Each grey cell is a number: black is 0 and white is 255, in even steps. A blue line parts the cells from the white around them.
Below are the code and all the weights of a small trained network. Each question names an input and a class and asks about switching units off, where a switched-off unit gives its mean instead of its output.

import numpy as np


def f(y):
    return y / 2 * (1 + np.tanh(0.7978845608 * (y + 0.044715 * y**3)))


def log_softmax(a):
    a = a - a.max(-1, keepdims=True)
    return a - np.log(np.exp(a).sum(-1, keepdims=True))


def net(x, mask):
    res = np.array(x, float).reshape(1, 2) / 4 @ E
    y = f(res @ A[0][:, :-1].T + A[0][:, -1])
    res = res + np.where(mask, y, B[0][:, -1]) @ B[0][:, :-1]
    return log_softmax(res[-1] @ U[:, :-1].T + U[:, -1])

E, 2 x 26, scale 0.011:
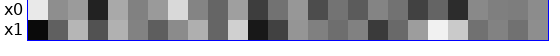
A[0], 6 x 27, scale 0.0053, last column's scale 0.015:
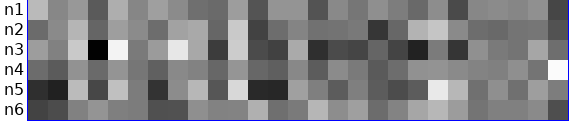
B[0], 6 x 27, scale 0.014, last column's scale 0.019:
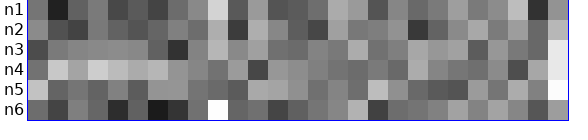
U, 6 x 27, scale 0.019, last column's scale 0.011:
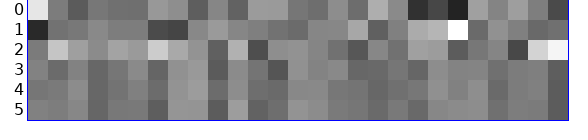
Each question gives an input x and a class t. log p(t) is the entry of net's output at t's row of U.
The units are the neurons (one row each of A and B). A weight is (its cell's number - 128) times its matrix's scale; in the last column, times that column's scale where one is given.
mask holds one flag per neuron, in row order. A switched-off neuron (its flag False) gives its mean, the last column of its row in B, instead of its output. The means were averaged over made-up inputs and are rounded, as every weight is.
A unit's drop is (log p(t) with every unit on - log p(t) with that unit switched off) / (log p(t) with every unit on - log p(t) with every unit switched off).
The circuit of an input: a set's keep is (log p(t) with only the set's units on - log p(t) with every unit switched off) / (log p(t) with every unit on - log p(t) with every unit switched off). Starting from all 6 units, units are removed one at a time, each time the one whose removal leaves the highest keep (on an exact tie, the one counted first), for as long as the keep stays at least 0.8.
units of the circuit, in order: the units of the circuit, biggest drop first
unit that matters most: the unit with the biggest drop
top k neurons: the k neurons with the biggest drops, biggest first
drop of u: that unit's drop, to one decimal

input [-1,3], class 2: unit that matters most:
n4
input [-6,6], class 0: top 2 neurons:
(n5, n3)
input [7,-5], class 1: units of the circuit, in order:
(n5, n3)
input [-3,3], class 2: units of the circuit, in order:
(n3, n4)
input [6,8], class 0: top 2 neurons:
(n5, n2)
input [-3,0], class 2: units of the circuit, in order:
(n3, n2)
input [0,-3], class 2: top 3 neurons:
(n5, n2, n3)
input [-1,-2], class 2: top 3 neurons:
(n5, n3, n2)
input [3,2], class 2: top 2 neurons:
(n6, n4)
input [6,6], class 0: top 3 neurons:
(n5, n2, n6)
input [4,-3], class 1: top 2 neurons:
(n5, n4)
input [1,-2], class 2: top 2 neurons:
(n5, n2)
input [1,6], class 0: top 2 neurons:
(n5, n2)
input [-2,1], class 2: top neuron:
(n3)
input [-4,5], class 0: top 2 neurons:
(n5, n3)
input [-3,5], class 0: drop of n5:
0.3
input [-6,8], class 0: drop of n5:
0.9
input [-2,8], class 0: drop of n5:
0.7
